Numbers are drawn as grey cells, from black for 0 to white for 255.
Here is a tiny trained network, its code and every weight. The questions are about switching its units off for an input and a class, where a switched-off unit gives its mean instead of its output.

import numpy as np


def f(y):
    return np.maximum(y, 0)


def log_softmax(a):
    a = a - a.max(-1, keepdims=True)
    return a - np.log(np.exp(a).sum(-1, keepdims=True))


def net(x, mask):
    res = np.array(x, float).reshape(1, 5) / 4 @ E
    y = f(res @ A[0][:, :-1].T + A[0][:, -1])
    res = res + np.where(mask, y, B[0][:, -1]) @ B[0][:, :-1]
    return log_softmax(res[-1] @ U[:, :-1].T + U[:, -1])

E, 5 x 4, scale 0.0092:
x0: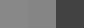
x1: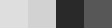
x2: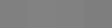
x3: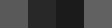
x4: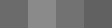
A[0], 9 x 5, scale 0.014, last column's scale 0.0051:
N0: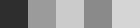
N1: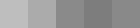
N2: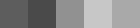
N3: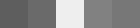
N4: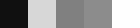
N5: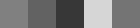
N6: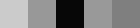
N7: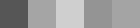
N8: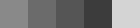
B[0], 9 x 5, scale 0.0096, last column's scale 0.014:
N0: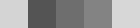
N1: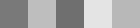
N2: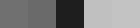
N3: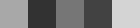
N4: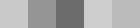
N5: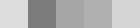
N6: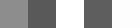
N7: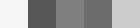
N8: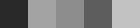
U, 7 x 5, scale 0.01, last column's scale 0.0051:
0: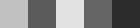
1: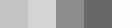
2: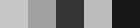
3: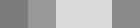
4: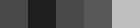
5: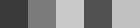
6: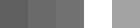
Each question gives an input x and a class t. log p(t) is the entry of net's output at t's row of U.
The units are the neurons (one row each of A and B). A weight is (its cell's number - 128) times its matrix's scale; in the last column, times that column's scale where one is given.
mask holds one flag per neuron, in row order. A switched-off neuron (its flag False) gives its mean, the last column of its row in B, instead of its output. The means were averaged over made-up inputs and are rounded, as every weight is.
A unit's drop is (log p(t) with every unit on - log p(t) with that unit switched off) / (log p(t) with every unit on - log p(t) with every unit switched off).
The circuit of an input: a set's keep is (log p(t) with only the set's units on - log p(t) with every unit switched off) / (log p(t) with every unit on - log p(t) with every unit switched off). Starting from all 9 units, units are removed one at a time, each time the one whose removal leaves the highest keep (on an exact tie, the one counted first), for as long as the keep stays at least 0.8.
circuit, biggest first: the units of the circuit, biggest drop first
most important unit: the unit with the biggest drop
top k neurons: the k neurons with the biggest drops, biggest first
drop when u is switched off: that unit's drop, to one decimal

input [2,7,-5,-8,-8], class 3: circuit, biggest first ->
(N1, N6)
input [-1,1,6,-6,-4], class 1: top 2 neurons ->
(N6, N2)
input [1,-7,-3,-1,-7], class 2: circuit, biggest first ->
(N2, N6, N7)
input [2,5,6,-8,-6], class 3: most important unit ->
N1
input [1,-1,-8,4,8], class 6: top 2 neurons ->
(N3, N6)
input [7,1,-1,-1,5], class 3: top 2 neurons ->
(N6, N3)
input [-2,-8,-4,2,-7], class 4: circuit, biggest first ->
(N2, N3)
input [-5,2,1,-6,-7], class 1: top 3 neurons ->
(N6, N1, N5)
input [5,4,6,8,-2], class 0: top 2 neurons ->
(N6, N5)
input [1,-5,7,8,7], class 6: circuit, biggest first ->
(N3, N2)
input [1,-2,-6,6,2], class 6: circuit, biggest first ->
(N3, N7)
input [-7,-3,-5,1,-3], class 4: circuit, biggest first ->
(N6, N5)
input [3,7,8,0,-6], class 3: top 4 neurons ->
(N1, N3, N7, N0)
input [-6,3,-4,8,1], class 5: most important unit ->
N8
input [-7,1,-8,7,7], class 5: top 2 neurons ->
(N8, N2)
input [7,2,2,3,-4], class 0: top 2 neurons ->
(N6, N1)
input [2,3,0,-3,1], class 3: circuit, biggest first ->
(N3, N7, N0)
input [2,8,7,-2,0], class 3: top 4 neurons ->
(N1, N6, N3, N7)
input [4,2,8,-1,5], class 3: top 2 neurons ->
(N3, N7)
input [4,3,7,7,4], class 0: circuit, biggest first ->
(N6)
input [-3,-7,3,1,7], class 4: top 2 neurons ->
(N6, N5)
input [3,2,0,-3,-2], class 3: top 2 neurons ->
(N3, N0)
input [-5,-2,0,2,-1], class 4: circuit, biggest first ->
(N6, N5)
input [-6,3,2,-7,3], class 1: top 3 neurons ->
(N6, N1, N2)
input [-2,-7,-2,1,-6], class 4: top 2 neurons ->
(N2, N6)
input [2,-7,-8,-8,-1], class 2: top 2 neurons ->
(N6, N2)
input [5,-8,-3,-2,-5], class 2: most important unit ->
N2
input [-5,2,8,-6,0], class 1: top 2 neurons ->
(N6, N1)
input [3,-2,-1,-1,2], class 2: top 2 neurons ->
(N6, N8)
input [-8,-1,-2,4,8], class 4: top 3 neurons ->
(N6, N5, N1)
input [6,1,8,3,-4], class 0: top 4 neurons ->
(N6, N1, N5, N4)
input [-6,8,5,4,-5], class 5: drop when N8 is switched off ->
0.2
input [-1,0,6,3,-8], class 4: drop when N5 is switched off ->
0.2
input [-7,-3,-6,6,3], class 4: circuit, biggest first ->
(N6)
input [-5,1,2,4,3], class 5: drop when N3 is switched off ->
0.1
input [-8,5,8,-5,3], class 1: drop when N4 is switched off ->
0.0
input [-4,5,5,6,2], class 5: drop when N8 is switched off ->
0.1
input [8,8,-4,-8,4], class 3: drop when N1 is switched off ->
0.2
